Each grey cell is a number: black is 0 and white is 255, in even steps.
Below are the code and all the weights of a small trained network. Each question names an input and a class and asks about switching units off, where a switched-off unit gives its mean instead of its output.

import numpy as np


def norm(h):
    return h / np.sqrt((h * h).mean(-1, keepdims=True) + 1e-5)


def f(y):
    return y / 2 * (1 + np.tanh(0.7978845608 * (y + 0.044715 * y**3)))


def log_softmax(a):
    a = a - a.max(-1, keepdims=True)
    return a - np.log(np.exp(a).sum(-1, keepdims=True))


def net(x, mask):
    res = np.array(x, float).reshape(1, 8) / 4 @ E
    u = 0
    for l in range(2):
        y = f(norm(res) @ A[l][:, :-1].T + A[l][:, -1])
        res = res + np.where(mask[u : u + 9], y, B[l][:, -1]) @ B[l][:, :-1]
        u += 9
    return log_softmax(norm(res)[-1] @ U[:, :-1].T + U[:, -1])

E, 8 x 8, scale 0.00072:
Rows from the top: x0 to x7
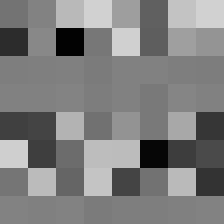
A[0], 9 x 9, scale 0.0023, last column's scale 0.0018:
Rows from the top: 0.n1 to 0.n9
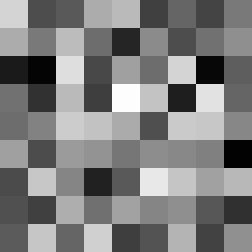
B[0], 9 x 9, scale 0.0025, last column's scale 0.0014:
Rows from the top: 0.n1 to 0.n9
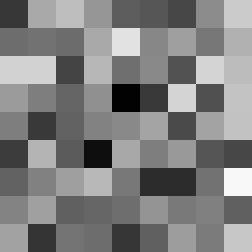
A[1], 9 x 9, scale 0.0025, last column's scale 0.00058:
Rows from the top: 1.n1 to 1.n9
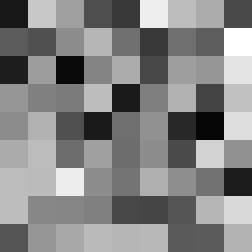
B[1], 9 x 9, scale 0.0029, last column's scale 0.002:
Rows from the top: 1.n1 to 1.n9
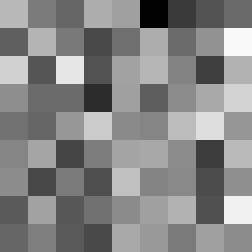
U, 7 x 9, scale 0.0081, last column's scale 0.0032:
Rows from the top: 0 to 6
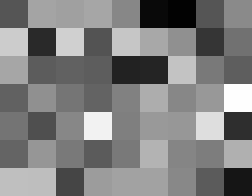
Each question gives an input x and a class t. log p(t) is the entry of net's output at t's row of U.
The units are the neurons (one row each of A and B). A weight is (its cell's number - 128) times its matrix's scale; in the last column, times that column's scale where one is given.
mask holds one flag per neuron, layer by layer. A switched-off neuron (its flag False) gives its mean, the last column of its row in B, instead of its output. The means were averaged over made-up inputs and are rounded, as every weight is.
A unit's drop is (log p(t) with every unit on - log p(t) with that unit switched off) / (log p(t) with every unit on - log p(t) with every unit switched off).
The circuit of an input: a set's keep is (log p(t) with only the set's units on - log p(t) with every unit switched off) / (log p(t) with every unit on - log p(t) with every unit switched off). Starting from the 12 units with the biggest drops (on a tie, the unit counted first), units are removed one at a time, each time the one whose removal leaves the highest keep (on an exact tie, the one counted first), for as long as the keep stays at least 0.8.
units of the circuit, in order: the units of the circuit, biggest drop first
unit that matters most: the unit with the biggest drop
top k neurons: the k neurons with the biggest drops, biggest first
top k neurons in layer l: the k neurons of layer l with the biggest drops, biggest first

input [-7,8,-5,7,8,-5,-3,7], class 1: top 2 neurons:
1.n3; 0.n1
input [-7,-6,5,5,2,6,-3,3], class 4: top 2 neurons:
1.n5; 0.n7
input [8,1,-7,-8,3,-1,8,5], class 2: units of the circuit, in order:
0.n9
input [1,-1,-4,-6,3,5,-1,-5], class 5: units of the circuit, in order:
0.n7; 1.n1; 0.n1; 1.n2
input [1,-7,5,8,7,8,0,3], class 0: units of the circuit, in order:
0.n1; 1.n3
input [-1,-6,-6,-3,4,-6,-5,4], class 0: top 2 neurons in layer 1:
1.n1; 1.n3
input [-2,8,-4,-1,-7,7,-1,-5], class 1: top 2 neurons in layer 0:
0.n7; 0.n3
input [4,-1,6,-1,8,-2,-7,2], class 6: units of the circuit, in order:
0.n3; 1.n6
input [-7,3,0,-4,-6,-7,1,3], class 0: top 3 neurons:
1.n1; 0.n3; 0.n5
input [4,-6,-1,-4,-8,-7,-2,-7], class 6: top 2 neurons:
0.n1; 1.n6
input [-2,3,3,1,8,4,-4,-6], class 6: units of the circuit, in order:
0.n3; 0.n7
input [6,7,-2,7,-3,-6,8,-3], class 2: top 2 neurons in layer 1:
1.n1; 1.n7
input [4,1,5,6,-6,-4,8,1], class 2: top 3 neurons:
0.n9; 0.n3; 1.n4
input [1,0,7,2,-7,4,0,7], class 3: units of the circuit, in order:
0.n7; 1.n1
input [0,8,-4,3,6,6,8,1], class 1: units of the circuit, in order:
1.n3
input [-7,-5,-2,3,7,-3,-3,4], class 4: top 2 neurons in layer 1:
1.n5; 1.n3
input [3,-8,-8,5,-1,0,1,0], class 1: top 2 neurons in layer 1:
1.n7; 1.n5
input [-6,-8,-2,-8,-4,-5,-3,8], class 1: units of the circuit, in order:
1.n7; 0.n2; 1.n2
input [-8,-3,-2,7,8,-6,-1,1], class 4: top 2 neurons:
1.n5; 0.n1
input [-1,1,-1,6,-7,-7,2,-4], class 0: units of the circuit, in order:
1.n1
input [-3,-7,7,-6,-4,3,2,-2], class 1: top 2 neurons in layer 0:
0.n7; 0.n3
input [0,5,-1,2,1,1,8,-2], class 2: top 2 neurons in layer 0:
0.n9; 0.n2
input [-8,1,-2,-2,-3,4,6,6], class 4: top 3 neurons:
1.n5; 0.n4; 0.n7
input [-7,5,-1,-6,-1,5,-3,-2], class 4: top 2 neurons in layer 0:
0.n7; 0.n2
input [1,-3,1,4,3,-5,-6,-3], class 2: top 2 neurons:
0.n4; 0.n1
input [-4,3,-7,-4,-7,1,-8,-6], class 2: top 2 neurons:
0.n4; 0.n3
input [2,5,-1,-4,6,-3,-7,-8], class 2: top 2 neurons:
0.n4; 0.n2
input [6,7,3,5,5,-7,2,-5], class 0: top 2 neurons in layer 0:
0.n2; 0.n7
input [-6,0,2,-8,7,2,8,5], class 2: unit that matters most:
0.n9
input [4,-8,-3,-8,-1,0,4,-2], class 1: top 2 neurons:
1.n7; 0.n4
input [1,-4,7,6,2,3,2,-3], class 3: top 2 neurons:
1.n3; 0.n1
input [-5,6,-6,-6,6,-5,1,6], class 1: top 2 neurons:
1.n3; 0.n1
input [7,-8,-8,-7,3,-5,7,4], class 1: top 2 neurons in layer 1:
1.n7; 1.n5
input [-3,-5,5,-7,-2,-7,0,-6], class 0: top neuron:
1.n1
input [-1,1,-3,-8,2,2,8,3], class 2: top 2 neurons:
0.n9; 1.n4
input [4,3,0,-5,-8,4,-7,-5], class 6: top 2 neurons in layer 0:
0.n9; 0.n7
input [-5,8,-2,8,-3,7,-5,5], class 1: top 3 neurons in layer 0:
0.n7; 0.n3; 0.n9
